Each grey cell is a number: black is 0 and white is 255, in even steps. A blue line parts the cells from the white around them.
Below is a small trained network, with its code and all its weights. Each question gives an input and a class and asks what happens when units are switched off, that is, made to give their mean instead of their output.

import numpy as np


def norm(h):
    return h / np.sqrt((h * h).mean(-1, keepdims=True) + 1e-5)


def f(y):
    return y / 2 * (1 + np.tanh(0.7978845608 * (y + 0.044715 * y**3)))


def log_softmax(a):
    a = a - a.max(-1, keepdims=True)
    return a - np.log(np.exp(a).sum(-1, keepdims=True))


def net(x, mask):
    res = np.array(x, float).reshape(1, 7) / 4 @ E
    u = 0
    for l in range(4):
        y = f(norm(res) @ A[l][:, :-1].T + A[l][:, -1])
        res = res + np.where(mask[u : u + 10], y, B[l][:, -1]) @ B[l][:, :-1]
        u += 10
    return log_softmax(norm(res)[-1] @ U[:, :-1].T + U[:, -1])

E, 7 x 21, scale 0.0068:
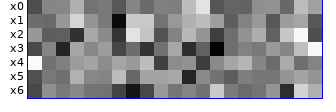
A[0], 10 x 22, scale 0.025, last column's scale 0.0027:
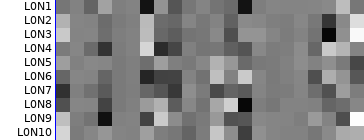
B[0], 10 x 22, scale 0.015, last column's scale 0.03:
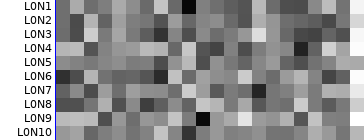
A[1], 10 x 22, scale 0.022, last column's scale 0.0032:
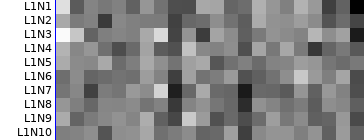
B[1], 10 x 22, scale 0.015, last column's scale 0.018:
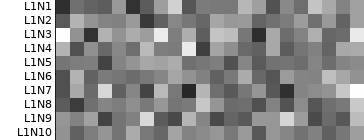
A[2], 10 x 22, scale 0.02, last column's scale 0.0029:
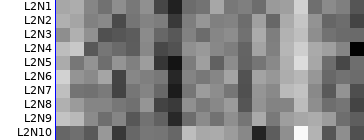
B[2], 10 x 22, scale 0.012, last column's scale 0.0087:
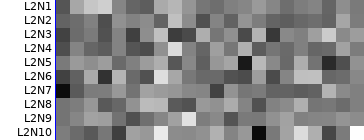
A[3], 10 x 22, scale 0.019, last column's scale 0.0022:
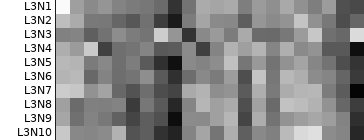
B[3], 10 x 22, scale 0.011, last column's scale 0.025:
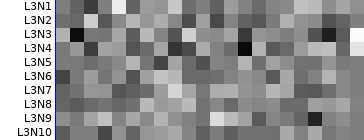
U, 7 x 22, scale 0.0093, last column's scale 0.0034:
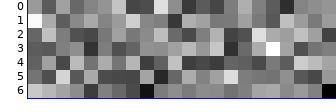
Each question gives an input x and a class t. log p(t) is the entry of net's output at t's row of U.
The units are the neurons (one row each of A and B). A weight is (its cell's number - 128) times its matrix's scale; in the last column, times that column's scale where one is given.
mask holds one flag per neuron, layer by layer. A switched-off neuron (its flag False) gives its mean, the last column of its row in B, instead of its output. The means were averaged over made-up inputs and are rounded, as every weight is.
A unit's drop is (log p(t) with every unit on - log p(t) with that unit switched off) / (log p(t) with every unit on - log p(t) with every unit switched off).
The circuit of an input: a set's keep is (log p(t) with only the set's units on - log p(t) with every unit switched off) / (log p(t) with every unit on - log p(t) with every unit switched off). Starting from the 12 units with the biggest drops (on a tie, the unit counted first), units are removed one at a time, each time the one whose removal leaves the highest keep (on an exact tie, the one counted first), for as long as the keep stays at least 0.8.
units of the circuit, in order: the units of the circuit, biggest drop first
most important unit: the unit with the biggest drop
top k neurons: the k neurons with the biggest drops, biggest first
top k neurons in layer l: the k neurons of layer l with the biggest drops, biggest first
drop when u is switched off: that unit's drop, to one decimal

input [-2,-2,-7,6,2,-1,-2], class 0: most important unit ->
L0N3
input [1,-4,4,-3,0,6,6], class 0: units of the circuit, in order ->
(L0N4, L0N1)
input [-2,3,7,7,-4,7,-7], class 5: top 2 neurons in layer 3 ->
(L3N4, L3N3)
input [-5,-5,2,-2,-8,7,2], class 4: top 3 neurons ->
(L0N9, L1N7, L0N7)
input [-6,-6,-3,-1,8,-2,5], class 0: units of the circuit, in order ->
(L0N9, L0N1)
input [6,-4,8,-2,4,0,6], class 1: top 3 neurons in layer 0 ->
(L0N3, L0N9, L0N4)
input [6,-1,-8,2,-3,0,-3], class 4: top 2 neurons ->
(L0N9, L1N7)
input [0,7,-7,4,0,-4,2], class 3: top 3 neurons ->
(L0N6, L0N4, L0N3)
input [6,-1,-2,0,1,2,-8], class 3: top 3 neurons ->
(L0N8, L0N1, L0N9)
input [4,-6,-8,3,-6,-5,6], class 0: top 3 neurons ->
(L0N4, L0N6, L1N9)
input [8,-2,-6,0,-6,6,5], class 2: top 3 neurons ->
(L0N6, L0N1, L0N3)
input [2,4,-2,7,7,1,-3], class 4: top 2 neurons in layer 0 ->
(L0N9, L0N1)
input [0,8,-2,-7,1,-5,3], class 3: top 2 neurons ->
(L0N1, L0N3)
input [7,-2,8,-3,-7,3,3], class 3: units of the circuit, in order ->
(L0N8)
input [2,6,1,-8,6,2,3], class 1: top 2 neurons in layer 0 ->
(L0N6, L0N3)
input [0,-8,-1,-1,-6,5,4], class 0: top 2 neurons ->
(L0N1, L1N9)
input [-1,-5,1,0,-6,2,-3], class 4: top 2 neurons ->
(L0N4, L1N7)
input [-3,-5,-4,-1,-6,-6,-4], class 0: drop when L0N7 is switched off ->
0.2
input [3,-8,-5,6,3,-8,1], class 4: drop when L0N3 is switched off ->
-0.1
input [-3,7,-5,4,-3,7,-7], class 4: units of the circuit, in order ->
(L0N9)
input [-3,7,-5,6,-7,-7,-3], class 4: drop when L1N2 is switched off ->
0.0
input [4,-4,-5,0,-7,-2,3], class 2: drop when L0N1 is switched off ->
0.1
